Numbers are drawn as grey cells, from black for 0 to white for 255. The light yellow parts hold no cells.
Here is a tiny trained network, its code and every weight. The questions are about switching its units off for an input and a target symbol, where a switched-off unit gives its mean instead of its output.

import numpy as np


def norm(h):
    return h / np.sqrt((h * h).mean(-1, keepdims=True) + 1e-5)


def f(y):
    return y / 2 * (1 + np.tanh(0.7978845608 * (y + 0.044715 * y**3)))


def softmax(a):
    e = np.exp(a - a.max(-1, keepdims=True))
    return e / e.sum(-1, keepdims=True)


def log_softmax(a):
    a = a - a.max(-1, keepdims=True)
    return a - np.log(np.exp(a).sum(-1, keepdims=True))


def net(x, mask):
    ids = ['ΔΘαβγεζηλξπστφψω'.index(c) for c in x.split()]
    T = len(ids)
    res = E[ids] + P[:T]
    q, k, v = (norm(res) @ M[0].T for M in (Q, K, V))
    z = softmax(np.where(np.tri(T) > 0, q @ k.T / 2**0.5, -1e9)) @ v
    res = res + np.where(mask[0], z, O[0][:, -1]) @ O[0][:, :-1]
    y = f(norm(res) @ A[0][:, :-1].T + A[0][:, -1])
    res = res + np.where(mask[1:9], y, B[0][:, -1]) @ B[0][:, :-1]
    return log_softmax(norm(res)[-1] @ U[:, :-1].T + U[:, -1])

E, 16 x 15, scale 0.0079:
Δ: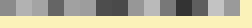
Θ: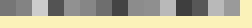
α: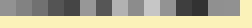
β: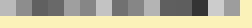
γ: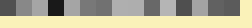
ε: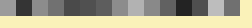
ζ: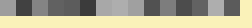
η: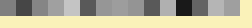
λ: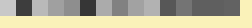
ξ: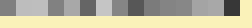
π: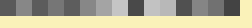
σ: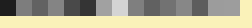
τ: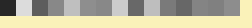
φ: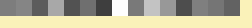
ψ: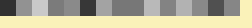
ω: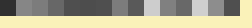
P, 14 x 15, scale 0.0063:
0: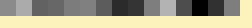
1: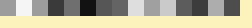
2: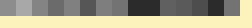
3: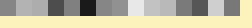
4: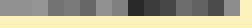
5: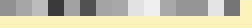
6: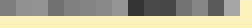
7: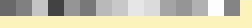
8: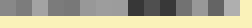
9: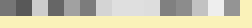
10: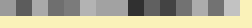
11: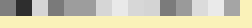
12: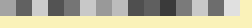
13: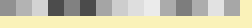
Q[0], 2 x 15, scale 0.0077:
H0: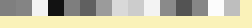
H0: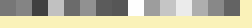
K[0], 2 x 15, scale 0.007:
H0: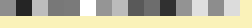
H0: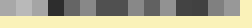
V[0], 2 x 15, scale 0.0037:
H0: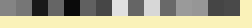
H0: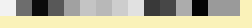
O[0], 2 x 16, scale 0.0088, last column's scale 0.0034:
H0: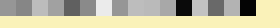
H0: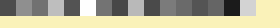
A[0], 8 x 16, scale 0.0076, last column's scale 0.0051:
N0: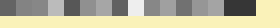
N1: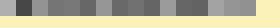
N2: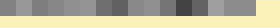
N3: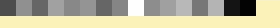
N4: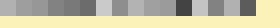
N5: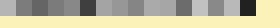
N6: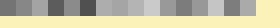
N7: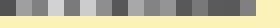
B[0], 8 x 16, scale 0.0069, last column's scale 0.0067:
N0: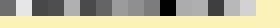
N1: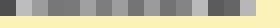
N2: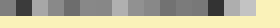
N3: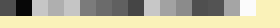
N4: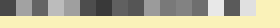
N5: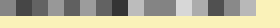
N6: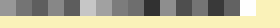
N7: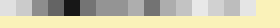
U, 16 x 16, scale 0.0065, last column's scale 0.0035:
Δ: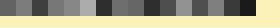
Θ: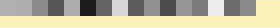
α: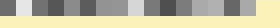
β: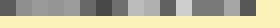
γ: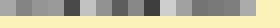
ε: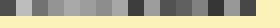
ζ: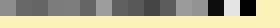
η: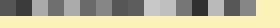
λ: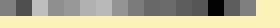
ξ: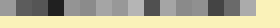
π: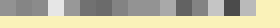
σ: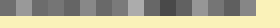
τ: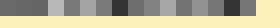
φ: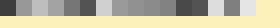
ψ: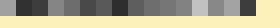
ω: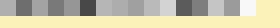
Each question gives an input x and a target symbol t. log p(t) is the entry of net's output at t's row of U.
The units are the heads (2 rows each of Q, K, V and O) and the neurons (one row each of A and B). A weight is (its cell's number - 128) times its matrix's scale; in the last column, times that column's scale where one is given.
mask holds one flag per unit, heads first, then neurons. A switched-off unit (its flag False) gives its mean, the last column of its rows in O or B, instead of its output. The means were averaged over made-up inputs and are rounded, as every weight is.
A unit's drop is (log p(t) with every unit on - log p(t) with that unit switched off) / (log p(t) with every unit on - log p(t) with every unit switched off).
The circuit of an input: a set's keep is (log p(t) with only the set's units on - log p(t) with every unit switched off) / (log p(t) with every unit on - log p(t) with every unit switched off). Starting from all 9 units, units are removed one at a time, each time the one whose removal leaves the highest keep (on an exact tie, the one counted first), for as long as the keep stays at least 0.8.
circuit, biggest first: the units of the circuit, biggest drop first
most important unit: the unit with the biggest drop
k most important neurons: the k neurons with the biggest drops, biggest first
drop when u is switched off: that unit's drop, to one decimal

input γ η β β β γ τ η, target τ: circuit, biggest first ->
(H0; N6; N4; N5)
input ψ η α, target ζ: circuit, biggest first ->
(H0; N5)
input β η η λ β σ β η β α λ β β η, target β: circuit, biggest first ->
(H0; N3; N0; N7)
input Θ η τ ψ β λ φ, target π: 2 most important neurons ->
(N4; N0)
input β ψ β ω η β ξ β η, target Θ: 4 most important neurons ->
(N6; N3; N5; N2)
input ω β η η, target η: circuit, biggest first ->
(H0; N0; N3)
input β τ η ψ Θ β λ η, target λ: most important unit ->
N6
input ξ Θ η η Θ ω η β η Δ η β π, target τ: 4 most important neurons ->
(N4; N5; N6; N7)
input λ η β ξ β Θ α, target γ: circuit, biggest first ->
(H0; N7)
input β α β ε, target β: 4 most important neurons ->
(N3; N0; N7; N6)
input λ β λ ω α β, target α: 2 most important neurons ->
(N0; N4)
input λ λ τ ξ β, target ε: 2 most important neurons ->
(N1; N7)
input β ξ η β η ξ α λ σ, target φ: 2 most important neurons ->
(N0; N6)
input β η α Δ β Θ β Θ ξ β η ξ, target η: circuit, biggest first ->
(H0; N3; N0)
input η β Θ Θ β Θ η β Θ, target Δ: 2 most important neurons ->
(N3; N7)
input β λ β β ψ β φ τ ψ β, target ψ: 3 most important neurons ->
(N5; N6; N4)
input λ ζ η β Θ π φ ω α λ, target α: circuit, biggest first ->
(H0; N0; N3)
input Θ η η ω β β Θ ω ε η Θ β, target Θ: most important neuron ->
(N3)
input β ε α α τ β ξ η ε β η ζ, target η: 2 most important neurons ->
(N3; N0)
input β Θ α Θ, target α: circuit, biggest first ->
(H0; N0)
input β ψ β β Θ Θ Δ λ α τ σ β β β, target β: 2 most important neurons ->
(N3; N0)
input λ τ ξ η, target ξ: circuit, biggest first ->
(H0; N6; N3; N4)
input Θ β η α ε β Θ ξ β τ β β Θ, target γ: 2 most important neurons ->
(N7; N0)
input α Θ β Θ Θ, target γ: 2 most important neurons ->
(N7; N4)
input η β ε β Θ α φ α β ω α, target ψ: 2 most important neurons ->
(N5; N4)
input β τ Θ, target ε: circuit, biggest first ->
(H0; N1)
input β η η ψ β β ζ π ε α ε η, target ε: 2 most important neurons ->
(N0; N6)
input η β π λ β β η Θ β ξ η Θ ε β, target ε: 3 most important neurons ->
(N0; N6; N4)
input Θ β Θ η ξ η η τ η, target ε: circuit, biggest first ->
(N1; H0)
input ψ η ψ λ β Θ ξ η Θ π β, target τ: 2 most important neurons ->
(N4; N5)
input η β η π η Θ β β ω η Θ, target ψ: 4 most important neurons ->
(N5; N4; N6; N3)
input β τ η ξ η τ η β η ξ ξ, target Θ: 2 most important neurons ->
(N3; N6)
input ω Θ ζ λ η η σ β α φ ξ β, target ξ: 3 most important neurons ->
(N6; N4; N3)
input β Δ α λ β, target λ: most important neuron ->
(N4)
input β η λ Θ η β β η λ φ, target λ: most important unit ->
N6
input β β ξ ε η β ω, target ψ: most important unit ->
H0
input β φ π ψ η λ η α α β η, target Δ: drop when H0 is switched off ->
1.4
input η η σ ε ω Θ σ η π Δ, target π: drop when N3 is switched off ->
0.1
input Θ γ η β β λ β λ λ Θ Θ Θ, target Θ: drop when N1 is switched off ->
0.0
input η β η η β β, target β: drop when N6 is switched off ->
0.2
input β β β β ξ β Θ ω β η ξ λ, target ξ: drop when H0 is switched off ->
1.0
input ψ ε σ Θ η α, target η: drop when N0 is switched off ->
0.2
